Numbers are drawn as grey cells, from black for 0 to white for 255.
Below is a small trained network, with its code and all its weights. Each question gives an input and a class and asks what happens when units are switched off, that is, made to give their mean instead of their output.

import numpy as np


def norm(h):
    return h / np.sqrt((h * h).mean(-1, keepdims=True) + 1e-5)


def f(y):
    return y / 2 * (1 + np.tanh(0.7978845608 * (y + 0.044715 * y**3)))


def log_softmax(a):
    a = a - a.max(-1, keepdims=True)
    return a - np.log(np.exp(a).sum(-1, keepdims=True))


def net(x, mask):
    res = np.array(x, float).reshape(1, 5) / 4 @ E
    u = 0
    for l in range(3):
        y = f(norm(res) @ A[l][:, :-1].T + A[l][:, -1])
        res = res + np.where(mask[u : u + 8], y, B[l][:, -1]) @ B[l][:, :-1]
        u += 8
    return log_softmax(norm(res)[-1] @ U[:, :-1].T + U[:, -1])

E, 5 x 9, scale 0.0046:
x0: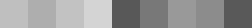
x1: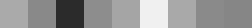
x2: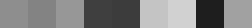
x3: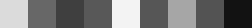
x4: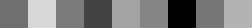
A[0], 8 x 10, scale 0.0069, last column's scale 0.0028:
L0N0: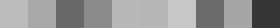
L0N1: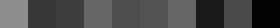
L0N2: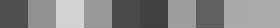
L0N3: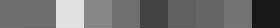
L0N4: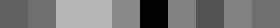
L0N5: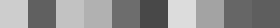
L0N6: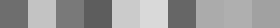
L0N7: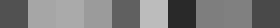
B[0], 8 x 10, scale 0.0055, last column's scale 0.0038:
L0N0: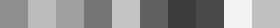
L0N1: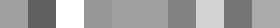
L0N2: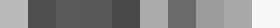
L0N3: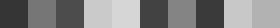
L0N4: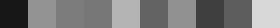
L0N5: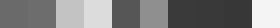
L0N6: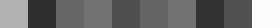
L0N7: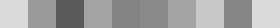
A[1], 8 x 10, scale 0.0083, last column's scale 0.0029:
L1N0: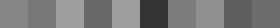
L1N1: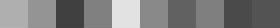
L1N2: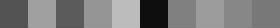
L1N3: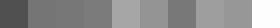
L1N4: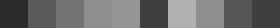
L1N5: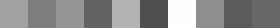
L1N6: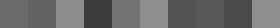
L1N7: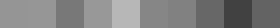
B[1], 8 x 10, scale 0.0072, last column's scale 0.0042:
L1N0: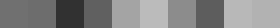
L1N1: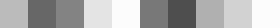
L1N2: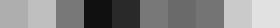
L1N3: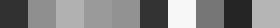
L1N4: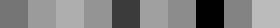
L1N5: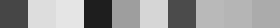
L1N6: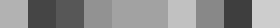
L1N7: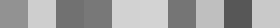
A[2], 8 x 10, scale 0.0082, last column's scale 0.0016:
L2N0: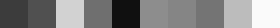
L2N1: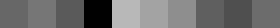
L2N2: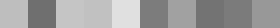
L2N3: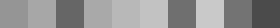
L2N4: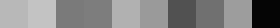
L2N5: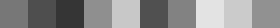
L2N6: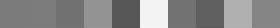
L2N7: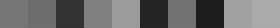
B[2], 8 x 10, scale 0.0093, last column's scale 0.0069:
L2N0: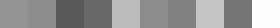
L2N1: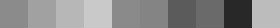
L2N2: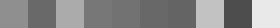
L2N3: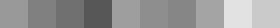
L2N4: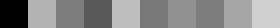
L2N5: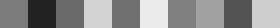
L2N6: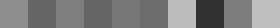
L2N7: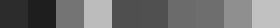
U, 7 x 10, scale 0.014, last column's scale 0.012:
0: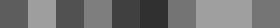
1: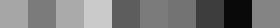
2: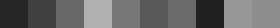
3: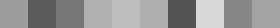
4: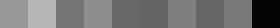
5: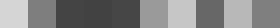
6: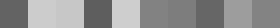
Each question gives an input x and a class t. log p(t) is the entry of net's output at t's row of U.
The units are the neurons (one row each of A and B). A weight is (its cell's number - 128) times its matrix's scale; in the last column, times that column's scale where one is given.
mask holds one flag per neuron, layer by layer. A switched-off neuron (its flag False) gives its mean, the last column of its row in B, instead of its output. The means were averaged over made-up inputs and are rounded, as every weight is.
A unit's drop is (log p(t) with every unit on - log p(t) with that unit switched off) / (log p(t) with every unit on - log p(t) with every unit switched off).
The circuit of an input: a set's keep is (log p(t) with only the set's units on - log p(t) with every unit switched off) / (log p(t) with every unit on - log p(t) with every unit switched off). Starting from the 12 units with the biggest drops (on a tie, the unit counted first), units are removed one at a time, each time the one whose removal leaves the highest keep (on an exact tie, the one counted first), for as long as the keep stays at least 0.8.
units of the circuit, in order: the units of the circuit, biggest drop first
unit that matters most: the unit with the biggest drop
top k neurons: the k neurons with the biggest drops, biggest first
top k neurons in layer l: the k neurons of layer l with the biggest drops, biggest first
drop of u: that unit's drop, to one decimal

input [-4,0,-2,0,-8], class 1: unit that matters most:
L0N5
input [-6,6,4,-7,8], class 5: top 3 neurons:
(L0N7 L0N4 L0N3)
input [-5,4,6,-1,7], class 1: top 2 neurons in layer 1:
(L1N6 L1N1)
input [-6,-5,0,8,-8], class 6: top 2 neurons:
(L1N5 L0N6)
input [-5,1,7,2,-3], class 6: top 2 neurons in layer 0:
(L0N5 L0N1)
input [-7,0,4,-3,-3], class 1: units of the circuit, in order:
(L2N1 L1N1)
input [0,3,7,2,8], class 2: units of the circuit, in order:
(L2N7 L0N6)
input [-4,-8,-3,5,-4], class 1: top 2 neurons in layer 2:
(L2N1 L2N4)
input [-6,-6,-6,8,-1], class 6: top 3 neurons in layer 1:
(L1N5 L1N4 L1N2)
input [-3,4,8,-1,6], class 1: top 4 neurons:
(L2N1 L1N1 L1N6 L0N3)
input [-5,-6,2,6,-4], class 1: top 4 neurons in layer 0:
(L0N7 L0N5 L0N0 L0N4)
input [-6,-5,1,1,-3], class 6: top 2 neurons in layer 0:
(L0N1 L0N5)
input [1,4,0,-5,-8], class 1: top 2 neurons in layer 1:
(L1N2 L1N5)
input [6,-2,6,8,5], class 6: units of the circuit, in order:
(L2N4)
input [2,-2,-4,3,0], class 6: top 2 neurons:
(L1N7 L0N6)
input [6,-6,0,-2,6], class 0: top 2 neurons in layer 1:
(L1N2 L1N1)
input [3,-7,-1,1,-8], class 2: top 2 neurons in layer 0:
(L0N3 L0N4)
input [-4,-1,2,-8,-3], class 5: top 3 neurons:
(L0N2 L1N1 L2N6)
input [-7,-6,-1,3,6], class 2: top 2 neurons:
(L2N7 L1N2)
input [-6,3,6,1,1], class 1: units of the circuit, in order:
(L2N1)
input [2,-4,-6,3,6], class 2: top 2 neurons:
(L2N7 L1N2)
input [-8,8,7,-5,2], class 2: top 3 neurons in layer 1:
(L1N7 L1N5 L1N2)
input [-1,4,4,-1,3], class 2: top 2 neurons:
(L0N0 L2N7)
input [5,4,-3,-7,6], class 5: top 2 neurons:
(L1N1 L0N6)
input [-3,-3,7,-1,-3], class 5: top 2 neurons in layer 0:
(L0N2 L0N4)
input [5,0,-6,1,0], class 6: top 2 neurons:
(L1N7 L1N2)
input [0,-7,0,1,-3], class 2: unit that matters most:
L0N3
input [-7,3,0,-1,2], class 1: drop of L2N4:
0.1
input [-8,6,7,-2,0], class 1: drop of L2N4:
0.2
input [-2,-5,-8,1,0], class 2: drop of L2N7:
0.3
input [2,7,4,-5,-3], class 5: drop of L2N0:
0.0
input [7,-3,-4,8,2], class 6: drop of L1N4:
0.1
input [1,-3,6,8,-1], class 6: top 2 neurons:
(L1N5 L2N5)
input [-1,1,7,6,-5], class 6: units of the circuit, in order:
(L1N5)
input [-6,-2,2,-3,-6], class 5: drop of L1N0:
-0.1
